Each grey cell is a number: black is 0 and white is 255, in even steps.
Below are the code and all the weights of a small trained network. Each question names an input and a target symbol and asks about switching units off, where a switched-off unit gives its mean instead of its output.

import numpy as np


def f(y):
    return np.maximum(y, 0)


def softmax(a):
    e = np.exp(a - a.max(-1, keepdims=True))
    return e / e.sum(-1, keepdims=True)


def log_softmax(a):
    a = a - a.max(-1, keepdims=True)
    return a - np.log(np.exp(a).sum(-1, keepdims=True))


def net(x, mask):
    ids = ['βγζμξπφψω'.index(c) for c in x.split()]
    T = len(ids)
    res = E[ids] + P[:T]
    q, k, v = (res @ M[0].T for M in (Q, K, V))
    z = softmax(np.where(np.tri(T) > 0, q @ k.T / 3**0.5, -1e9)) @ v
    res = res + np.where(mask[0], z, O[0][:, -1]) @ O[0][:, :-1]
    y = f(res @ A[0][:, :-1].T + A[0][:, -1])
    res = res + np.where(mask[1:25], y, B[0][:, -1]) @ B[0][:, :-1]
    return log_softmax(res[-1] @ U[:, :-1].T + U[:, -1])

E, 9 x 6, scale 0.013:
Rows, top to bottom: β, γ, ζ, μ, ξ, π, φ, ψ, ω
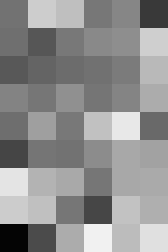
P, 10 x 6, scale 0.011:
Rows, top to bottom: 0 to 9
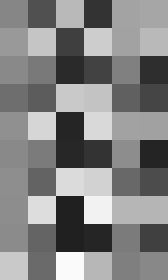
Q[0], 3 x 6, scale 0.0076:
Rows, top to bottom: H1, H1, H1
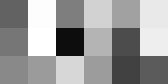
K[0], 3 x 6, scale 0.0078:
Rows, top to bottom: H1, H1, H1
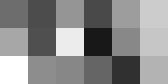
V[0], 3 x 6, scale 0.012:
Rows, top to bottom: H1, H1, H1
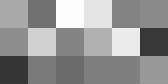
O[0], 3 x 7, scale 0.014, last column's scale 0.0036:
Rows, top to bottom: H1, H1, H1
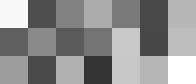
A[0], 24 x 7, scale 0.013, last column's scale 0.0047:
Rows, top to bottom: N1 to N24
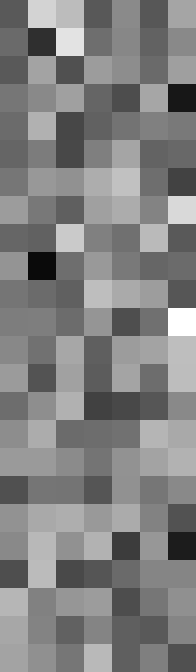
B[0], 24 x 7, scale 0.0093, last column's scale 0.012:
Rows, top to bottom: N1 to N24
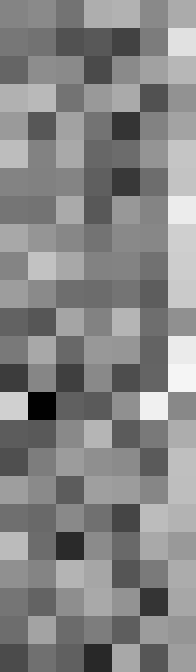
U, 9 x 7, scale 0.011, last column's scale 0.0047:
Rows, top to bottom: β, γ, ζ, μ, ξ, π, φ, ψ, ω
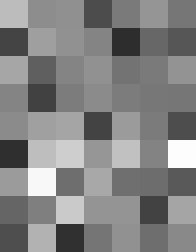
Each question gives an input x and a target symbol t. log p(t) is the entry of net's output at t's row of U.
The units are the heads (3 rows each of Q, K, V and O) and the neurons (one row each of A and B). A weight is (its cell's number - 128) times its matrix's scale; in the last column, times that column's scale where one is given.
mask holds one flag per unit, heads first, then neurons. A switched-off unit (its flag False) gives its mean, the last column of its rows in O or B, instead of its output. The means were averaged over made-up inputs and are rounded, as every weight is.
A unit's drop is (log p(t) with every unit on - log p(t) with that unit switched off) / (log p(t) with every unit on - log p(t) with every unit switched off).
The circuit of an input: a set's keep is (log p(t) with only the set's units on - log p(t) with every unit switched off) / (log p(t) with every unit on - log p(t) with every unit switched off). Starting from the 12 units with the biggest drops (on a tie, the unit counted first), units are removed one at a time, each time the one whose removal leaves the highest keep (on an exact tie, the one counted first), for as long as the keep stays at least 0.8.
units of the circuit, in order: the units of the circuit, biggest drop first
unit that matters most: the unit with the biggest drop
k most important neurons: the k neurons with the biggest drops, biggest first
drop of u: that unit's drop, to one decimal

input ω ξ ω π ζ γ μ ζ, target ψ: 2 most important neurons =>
N22; N10
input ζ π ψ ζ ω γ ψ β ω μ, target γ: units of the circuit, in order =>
N2; N14
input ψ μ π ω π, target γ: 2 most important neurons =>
N5; N21
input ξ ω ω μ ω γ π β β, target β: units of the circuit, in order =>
N15
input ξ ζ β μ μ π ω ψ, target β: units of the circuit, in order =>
H1; N6; N13; N8
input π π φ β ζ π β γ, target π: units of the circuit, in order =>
H1; N2; N17
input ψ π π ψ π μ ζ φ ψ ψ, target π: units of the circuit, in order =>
H1; N2; N11
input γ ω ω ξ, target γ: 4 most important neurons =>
N14; N2; N7; N19
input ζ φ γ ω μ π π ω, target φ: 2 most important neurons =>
N20; N4
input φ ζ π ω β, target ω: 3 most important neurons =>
N24; N20; N23
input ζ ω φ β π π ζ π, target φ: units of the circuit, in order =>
H1; N4; N9
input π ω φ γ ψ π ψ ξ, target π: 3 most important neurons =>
N2; N14; N17
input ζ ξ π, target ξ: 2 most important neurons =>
N6; N3
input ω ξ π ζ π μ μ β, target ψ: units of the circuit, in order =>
H1; N22; N17
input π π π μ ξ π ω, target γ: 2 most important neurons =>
N2; N7
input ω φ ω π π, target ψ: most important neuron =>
N22
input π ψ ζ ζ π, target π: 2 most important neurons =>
N2; N14
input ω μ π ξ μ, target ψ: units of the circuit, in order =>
H1; N22; N10; N17
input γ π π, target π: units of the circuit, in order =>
H1; N2
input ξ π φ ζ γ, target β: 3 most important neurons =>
N6; N14; N13
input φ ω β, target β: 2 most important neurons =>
N15; N6
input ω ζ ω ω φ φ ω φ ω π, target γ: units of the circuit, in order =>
N14; N2; N18
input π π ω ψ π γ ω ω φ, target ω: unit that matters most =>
N14
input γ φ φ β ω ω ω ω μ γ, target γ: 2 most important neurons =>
N14; N2
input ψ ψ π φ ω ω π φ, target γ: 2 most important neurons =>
N16; N5
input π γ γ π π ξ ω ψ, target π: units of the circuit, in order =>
H1; N17; N2
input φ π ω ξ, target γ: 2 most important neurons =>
N7; N14
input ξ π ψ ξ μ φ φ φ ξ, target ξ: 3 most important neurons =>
N6; N3; N8
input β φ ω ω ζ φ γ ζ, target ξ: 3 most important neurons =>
N14; N8; N24
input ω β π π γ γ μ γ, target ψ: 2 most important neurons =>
N22; N10
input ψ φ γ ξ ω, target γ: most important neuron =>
N7
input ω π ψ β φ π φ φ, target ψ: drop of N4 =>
0.0
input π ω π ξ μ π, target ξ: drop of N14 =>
-0.2
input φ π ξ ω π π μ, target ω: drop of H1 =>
0.6
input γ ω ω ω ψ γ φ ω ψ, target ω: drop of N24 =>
-0.1
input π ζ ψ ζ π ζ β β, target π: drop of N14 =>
0.2
